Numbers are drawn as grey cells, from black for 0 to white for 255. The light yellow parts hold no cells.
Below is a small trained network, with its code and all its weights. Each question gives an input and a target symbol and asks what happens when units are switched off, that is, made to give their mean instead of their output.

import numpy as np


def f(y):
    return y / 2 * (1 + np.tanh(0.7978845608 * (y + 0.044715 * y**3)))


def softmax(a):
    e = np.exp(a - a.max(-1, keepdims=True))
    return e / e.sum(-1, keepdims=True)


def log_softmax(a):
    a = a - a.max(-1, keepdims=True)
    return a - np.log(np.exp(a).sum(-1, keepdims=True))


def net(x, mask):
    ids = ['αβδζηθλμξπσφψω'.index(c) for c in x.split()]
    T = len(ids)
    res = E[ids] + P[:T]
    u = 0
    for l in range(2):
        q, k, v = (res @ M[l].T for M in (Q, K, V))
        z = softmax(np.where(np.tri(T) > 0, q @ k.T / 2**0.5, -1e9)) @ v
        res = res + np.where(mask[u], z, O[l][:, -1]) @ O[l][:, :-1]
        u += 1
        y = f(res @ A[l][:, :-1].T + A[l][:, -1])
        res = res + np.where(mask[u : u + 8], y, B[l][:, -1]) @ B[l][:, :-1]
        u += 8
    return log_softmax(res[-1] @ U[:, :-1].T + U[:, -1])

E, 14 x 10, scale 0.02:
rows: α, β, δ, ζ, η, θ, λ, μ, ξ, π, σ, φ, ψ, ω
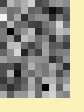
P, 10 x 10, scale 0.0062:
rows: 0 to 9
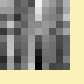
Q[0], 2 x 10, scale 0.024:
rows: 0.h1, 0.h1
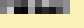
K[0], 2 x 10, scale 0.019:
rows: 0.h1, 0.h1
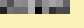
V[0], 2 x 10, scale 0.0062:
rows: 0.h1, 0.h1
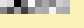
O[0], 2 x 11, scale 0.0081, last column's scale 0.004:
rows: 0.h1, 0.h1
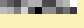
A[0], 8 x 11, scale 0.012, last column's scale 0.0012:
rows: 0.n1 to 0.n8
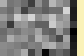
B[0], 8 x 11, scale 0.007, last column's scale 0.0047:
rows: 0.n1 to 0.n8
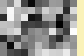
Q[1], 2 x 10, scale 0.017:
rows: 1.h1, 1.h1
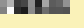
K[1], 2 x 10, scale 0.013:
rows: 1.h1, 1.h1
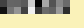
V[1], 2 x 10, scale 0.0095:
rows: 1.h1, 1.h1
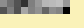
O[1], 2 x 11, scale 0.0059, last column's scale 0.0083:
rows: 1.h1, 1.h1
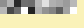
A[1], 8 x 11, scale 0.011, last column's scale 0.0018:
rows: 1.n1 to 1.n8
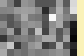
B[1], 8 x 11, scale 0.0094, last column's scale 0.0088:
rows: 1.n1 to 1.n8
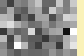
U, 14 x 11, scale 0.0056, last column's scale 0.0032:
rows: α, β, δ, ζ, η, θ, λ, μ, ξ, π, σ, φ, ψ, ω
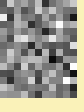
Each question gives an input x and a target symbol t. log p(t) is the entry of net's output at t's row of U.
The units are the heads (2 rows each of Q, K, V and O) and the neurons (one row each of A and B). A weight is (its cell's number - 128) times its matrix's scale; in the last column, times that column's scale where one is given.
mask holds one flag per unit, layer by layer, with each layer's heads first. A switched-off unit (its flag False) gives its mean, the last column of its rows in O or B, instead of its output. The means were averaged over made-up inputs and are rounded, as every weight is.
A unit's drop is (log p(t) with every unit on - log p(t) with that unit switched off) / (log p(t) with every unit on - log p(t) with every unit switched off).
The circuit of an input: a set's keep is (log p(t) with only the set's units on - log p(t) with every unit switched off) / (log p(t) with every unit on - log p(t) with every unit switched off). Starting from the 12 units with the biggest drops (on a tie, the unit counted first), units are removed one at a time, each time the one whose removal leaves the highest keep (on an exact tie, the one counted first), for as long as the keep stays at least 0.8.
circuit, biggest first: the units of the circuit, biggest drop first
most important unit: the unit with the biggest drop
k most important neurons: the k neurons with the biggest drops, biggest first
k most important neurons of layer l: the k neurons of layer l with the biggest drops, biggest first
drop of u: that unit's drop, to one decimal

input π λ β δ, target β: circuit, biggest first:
(0.h1)
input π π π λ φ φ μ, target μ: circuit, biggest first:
(1.h1, 0.n2)
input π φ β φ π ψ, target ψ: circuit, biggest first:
(0.n4, 0.n2)
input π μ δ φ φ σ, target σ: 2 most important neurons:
(1.n5, 1.n3)
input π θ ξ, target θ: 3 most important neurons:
(1.n7, 0.n2, 0.n5)
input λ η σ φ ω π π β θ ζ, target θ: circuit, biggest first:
(0.h1, 1.n7, 0.n2, 0.n5)
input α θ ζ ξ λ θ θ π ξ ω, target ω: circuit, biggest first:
(0.n3, 0.n4)
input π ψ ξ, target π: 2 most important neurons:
(1.n7, 1.n5)
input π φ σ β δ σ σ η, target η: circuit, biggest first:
(0.n4, 1.h1, 1.n1)
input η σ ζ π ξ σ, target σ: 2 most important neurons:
(1.n5, 0.n6)
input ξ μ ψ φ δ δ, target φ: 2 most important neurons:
(0.n8, 0.n5)
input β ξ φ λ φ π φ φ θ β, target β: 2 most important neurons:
(0.n8, 0.n5)
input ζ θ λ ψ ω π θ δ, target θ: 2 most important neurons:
(1.n7, 0.n2)
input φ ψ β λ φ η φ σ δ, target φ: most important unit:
0.h1
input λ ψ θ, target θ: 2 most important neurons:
(1.n7, 0.n5)
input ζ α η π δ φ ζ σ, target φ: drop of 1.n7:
0.2
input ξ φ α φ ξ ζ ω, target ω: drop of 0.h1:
0.2
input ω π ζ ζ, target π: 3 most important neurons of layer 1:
(1.n7, 1.n6, 1.n3)
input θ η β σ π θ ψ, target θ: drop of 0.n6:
0.0
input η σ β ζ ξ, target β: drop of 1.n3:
0.1
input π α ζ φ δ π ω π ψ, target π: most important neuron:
(0.n2)
